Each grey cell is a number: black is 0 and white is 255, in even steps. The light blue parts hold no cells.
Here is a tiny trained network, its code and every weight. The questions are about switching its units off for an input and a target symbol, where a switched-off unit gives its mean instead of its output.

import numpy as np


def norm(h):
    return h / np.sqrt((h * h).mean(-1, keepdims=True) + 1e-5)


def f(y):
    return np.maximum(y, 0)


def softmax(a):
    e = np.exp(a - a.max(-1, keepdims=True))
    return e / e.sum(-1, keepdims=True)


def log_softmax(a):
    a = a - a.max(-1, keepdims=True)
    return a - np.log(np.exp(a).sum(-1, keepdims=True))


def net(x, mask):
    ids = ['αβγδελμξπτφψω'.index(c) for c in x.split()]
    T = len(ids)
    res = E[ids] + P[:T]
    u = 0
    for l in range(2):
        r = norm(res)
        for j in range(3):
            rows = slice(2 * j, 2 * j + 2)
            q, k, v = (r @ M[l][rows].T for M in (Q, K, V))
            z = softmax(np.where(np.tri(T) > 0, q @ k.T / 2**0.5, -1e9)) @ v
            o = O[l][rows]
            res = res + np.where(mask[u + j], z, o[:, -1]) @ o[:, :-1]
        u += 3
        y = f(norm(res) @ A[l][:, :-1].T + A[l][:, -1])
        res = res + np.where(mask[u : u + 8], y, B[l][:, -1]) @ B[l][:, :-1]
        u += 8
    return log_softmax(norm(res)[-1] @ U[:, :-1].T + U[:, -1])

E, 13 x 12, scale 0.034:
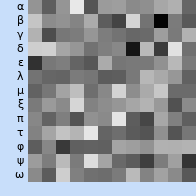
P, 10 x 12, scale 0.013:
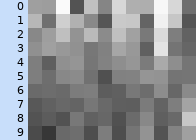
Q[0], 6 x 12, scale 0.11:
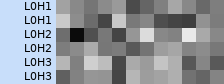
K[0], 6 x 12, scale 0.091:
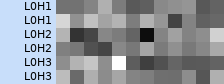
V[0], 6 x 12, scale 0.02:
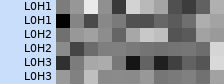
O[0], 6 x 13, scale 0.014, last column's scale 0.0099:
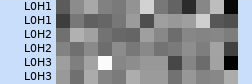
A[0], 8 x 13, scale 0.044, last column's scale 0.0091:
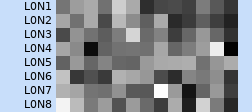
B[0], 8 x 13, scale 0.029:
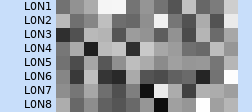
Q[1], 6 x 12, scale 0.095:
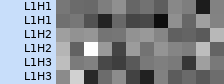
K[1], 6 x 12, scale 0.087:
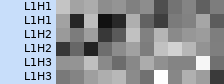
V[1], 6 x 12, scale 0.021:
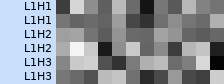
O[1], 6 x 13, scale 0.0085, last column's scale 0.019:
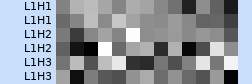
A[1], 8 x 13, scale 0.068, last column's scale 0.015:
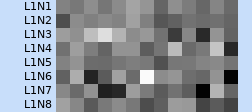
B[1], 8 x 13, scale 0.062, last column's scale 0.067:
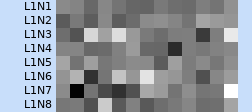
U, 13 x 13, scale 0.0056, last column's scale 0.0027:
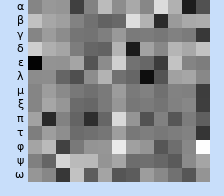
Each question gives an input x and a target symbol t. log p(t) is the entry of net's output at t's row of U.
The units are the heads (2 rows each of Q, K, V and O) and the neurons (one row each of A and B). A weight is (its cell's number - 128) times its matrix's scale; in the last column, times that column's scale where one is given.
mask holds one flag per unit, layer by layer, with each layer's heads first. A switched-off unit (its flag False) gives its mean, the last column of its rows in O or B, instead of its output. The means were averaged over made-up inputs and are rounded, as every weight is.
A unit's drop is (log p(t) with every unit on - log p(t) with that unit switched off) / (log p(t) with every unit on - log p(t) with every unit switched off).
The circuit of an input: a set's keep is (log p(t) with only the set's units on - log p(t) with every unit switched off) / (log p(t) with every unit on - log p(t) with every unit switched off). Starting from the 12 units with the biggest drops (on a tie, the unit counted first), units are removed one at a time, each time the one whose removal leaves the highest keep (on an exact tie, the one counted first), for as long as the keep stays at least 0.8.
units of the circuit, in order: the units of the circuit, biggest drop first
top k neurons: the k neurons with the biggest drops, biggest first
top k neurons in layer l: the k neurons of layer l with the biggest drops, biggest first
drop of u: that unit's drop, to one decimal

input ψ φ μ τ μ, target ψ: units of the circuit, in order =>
[L1N7]
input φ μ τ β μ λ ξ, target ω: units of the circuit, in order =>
[L0H1; L1N7; L1N3]
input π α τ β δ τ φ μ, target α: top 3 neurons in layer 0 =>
[L0N1; L0N4; L0N5]
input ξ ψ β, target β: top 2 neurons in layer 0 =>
[L0N7; L0N2]
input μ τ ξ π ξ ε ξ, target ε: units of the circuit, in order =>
[L0H1; L1N7; L1N3; L0N3]
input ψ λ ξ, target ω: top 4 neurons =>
[L0N6; L1N7; L1N3; L0N1]
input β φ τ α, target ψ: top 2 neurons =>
[L0N8; L0N6]
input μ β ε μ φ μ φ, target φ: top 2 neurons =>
[L0N4; L1N6]
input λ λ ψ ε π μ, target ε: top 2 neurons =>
[L1N7; L0N6]
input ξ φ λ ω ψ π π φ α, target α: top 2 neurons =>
[L1N7; L1N3]
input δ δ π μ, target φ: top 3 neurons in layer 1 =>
[L1N6; L1N7; L1N3]
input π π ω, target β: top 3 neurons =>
[L1N7; L1N3; L0N1]
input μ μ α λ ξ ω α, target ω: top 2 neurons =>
[L1N7; L0N6]
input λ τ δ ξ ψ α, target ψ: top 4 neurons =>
[L0N6; L0N8; L1N7; L1N3]
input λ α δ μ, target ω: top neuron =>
[L0N6]
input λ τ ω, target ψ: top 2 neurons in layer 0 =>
[L0N6; L0N8]
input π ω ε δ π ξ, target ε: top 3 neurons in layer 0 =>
[L0N6; L0N3; L0N2]
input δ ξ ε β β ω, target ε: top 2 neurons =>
[L0N6; L1N7]
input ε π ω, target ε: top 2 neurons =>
[L1N7; L1N3]
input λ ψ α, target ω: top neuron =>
[L0N6]
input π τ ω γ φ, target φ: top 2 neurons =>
[L0N4; L0N6]
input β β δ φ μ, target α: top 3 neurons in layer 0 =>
[L0N6; L0N4; L0N8]
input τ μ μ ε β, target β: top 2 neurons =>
[L1N7; L0N7]
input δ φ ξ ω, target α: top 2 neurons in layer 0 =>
[L0N6; L0N4]
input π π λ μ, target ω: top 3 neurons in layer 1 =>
[L1N7; L1N3; L1N8]
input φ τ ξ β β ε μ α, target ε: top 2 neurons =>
[L1N7; L1N3]
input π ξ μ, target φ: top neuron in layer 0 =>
[L0N6]
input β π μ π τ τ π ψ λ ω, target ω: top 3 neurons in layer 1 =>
[L1N7; L1N3; L1N8]
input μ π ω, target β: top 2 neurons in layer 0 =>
[L0N6; L0N1]
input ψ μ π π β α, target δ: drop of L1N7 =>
0.4
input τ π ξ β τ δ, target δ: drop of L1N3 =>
0.2
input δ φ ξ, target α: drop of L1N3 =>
0.6
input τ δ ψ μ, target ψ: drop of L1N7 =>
0.1
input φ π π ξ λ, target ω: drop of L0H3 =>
0.0
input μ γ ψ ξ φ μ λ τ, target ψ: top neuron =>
[L0N1]
